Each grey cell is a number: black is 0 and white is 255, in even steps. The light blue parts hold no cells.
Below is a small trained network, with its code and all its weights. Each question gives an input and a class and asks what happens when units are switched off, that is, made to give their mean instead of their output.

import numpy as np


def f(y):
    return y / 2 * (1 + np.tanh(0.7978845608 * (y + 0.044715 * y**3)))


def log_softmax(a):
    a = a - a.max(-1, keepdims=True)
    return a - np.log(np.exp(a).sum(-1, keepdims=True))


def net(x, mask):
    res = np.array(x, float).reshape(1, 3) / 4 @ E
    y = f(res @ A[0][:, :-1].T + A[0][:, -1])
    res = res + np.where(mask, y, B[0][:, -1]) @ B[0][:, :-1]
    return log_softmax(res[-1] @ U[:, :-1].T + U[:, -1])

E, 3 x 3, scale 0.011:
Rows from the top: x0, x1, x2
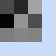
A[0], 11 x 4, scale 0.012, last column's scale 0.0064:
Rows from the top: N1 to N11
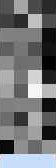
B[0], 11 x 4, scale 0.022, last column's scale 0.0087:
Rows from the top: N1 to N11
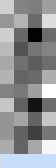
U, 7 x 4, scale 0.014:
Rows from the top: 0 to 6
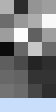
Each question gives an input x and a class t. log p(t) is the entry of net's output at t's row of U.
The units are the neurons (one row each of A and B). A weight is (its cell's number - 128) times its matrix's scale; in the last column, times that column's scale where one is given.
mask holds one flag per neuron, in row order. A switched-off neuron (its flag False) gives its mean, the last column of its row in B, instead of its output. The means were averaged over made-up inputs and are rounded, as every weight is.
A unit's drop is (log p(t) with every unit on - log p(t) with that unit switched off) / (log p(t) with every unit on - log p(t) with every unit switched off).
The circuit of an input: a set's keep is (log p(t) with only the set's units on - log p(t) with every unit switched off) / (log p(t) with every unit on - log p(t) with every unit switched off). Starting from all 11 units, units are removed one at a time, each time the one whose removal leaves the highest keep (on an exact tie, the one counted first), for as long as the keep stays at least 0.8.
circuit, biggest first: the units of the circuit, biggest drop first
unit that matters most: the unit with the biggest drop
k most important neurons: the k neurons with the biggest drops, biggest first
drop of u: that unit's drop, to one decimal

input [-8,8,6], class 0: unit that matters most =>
N11
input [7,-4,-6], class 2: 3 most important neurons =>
N2; N9; N11
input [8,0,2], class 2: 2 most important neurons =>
N2; N9
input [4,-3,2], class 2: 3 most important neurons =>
N11; N9; N2
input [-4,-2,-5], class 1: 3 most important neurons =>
N2; N9; N1
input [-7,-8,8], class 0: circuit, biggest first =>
N6; N2
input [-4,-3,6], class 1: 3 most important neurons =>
N2; N9; N1
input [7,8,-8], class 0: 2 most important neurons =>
N11; N4
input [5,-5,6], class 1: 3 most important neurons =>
N11; N7; N1
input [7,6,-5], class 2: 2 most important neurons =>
N2; N9
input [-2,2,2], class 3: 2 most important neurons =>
N2; N9
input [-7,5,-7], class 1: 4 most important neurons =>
N2; N9; N11; N6
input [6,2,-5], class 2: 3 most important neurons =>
N2; N9; N7
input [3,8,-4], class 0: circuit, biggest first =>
N11
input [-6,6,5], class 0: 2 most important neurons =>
N11; N2
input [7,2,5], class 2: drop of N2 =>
0.8
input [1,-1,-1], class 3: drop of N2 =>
0.2
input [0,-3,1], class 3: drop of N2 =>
0.3
